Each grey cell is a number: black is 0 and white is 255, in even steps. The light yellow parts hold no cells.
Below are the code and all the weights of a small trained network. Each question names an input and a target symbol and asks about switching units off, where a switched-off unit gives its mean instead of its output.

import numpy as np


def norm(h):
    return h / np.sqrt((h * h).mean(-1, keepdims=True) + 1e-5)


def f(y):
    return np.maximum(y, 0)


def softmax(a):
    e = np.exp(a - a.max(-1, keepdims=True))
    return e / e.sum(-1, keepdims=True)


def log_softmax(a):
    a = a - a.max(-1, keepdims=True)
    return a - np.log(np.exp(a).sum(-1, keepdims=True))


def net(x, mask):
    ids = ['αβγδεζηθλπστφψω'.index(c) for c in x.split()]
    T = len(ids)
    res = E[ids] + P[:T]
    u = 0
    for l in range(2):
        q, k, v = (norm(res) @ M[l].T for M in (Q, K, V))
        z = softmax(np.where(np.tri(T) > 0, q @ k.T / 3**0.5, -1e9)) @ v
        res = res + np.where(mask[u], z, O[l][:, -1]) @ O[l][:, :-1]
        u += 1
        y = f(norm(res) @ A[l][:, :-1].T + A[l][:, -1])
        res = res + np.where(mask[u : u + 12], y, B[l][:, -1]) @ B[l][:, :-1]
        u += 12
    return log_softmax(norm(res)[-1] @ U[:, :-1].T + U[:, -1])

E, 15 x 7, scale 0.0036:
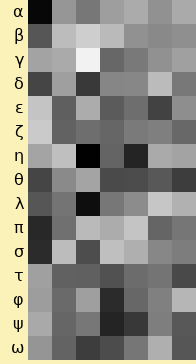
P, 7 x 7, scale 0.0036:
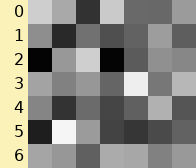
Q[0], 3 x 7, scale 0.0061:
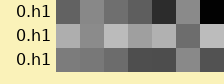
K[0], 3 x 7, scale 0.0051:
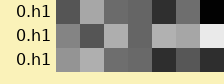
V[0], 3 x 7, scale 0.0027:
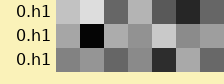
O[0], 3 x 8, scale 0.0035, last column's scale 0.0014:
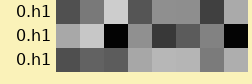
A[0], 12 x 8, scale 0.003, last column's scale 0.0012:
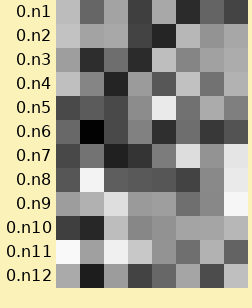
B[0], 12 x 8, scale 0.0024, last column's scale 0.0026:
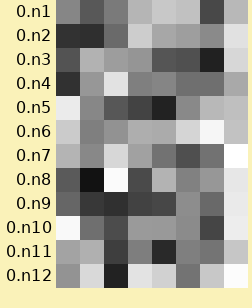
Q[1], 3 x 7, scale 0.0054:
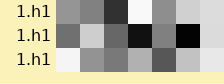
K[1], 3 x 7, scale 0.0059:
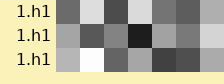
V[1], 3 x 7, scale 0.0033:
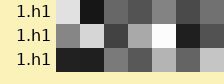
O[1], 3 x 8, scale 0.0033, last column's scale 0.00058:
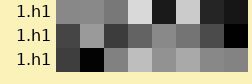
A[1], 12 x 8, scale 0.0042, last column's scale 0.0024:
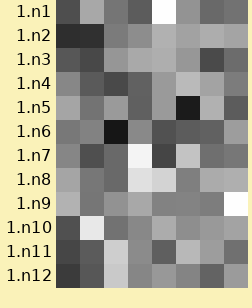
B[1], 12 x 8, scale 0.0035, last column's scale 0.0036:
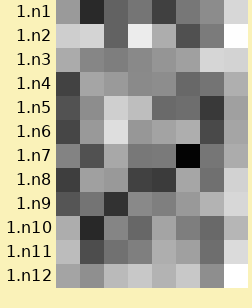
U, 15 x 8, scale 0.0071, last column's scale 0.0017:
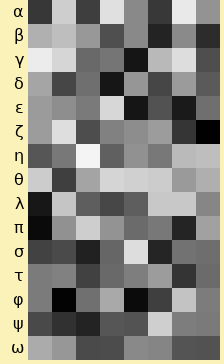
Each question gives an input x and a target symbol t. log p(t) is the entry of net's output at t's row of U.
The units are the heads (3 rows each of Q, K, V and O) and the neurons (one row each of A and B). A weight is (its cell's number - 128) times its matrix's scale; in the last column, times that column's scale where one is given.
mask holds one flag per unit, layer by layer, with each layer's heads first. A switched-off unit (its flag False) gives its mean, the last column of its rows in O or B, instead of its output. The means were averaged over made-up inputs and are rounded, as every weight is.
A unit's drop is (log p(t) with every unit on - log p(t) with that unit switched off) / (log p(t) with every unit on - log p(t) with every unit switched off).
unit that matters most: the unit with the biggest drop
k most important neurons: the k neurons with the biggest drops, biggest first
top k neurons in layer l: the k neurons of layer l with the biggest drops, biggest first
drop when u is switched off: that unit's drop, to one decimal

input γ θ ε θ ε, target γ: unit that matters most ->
0.n6
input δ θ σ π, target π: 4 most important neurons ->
[1.n6, 0.n5, 0.n11, 0.n2]
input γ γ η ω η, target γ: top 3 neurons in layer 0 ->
[0.n11, 0.n8, 0.n7]
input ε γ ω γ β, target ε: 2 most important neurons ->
[0.n10, 1.n7]
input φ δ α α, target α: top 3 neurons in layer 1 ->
[1.n2, 1.n12, 1.n8]
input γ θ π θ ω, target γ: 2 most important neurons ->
[0.n6, 0.n11]
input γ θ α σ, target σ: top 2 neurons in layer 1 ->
[1.n10, 1.n12]
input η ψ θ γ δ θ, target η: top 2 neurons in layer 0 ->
[0.n8, 0.n12]
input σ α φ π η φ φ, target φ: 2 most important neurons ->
[0.n12, 1.n7]
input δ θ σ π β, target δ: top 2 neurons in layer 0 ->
[0.n8, 0.n2]
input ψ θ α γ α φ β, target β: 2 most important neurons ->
[0.n11, 1.n10]
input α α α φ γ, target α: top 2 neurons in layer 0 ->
[0.n2, 0.n12]
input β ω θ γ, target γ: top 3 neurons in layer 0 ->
[0.n11, 0.n9, 0.n12]
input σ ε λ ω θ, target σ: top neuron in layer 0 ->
[0.n12]
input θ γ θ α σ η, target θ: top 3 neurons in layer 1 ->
[1.n11, 1.n12, 1.n8]
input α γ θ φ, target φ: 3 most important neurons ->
[0.n12, 0.n2, 1.n2]
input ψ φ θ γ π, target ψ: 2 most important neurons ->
[0.n8, 0.n12]
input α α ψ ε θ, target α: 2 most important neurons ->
[0.n12, 0.n6]
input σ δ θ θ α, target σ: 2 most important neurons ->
[0.n2, 0.n5]
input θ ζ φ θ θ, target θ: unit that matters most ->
0.h1
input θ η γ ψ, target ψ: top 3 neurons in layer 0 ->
[0.n8, 0.n12, 0.n1]
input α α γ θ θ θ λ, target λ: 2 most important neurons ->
[0.n5, 1.n8]
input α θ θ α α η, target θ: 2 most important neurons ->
[0.n8, 1.n11]
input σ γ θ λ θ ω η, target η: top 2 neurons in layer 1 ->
[1.n5, 1.n10]
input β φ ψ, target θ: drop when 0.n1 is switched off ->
0.0
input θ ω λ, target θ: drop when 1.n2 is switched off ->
0.1
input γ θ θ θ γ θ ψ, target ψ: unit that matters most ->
0.n12
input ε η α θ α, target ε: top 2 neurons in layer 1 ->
[1.n7, 1.n3]
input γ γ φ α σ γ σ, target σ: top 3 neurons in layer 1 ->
[1.n10, 1.n12, 1.n1]
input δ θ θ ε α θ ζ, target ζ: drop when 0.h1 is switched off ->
0.4
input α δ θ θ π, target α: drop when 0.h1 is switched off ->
0.5
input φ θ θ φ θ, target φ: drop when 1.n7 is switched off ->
1.0
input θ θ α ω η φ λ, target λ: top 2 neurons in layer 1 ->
[1.n2, 1.n8]
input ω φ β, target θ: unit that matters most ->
1.n11
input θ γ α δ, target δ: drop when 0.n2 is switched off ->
0.2
